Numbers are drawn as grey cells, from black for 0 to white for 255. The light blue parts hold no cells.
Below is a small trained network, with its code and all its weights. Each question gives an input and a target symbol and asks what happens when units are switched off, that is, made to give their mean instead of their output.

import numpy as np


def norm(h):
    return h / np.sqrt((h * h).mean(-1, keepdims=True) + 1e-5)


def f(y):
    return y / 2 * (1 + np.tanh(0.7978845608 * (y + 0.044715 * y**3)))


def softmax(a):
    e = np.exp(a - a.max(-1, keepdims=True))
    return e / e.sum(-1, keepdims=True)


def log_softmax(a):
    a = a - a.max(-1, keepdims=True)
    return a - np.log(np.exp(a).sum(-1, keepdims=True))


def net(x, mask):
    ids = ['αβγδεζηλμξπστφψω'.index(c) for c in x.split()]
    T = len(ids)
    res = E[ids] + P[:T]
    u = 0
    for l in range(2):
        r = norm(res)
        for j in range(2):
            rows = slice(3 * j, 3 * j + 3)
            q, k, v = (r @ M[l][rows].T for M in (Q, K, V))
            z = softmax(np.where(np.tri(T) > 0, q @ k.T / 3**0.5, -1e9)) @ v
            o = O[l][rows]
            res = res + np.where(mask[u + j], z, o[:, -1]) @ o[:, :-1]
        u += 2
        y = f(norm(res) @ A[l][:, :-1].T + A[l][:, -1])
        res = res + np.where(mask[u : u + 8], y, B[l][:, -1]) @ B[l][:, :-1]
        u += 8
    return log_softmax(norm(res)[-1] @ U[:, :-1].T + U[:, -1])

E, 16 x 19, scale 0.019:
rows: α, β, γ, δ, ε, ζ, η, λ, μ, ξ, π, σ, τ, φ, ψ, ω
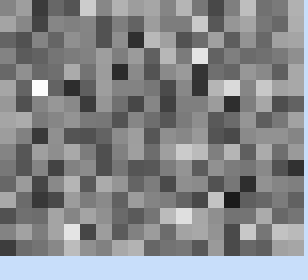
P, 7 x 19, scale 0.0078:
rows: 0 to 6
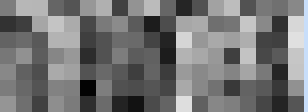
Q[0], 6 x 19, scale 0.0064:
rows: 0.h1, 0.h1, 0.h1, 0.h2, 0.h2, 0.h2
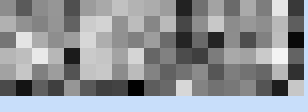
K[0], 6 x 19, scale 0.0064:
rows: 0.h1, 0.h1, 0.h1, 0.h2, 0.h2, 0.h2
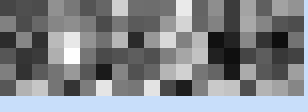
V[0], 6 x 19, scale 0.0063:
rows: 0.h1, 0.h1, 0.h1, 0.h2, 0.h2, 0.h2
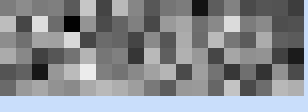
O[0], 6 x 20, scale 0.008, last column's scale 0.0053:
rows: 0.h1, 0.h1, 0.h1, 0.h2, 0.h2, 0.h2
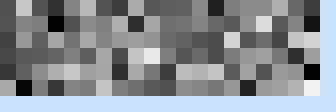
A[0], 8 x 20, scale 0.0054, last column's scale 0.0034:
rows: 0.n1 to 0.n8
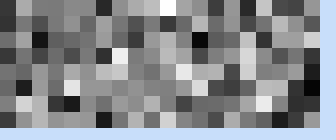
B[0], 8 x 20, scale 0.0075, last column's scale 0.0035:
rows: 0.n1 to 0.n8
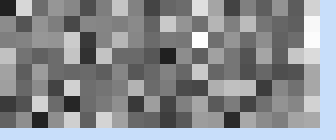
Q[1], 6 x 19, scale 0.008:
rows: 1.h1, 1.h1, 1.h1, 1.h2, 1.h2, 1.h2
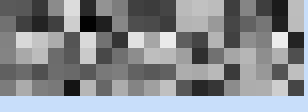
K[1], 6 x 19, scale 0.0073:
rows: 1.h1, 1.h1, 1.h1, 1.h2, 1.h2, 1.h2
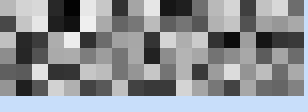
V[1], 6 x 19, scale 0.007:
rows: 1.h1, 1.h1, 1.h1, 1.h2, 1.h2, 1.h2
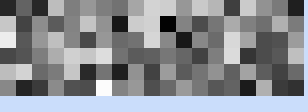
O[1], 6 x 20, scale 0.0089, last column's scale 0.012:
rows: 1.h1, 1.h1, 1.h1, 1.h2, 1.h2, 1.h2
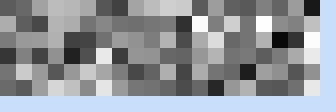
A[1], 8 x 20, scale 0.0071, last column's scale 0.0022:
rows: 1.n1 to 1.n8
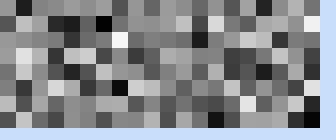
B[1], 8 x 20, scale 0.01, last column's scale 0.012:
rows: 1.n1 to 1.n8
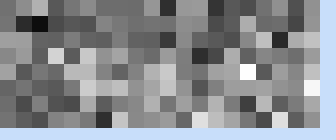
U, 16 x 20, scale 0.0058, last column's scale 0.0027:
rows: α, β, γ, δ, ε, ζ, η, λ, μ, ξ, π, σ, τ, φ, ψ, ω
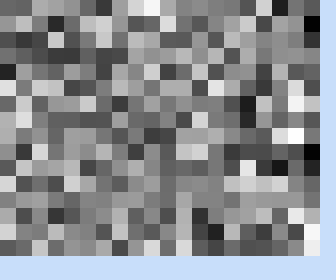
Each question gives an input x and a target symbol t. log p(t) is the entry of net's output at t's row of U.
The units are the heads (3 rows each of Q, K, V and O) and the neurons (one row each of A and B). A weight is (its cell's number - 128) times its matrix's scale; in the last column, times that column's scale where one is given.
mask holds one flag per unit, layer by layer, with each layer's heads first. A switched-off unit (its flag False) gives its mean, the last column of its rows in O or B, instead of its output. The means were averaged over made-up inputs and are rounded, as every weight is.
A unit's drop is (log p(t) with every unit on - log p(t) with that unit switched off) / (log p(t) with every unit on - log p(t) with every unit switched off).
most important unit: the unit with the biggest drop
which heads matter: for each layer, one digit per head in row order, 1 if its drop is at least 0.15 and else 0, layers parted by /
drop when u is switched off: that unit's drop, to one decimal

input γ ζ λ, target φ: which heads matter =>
10 / 00
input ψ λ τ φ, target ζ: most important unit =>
0.h1
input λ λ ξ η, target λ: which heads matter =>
00 / 01
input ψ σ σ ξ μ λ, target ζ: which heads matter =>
10 / 00
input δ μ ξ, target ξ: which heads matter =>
11 / 00
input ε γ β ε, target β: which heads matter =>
01 / 11
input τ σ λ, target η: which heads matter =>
01 / 11
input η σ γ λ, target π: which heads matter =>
01 / 10
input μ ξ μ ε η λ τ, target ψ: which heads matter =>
10 / 01
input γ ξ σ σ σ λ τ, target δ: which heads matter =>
01 / 01
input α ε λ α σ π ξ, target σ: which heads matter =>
11 / 00
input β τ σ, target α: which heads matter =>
01 / 10
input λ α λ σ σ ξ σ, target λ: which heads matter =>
00 / 01
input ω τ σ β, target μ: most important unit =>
0.h2
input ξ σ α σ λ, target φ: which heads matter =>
00 / 00
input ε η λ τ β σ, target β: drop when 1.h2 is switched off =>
0.2
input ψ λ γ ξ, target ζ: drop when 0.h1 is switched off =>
1.1
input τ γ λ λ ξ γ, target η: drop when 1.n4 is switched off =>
0.0
